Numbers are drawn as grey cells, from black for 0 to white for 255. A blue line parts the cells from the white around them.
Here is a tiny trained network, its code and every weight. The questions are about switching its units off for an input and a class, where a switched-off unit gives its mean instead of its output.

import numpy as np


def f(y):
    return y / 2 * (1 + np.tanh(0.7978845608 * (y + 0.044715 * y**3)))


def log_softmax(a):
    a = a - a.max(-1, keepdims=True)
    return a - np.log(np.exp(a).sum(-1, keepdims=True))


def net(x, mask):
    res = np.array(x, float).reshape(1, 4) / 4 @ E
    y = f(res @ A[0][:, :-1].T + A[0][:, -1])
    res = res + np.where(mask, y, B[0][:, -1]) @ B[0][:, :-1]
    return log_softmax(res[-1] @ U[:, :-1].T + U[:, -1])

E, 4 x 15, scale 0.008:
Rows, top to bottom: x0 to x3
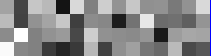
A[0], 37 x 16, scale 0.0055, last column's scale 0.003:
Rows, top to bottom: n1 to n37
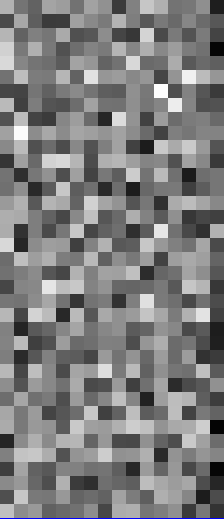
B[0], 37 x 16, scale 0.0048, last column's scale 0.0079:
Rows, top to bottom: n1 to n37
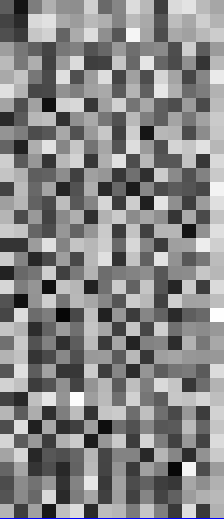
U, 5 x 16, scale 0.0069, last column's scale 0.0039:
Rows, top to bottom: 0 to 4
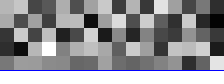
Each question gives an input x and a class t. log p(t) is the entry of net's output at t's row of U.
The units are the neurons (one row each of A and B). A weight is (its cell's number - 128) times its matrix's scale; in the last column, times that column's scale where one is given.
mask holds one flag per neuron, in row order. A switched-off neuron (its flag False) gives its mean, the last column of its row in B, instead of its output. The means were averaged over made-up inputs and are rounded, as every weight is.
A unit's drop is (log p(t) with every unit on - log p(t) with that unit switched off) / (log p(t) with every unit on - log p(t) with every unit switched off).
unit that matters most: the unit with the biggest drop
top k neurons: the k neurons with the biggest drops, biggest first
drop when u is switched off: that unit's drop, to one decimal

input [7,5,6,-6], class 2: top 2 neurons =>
[n23 n31]
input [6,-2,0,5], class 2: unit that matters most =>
n27
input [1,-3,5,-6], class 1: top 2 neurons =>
[n12 n21]
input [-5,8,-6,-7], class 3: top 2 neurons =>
[n3 n18]
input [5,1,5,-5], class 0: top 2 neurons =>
[n33 n6]
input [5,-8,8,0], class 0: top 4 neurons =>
[n33 n6 n10 n19]
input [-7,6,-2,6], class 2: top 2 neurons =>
[n14 n35]
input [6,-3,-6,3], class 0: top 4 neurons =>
[n17 n13 n28 n14]
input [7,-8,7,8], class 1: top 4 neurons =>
[n5 n30 n37 n16]
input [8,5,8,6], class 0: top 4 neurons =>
[n15 n19 n6 n10]
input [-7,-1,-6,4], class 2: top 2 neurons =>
[n14 n36]
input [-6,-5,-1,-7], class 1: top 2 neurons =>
[n12 n32]
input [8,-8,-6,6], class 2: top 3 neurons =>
[n23 n27 n31]
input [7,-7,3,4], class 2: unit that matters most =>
n31
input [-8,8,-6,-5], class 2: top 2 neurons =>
[n14 n35]
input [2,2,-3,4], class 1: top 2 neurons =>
[n15 n6]
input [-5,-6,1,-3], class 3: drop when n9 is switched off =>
0.1
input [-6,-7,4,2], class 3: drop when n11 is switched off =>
0.2
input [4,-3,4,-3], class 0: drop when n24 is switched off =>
-0.1
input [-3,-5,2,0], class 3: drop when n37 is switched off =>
0.0
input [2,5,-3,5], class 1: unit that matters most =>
n8
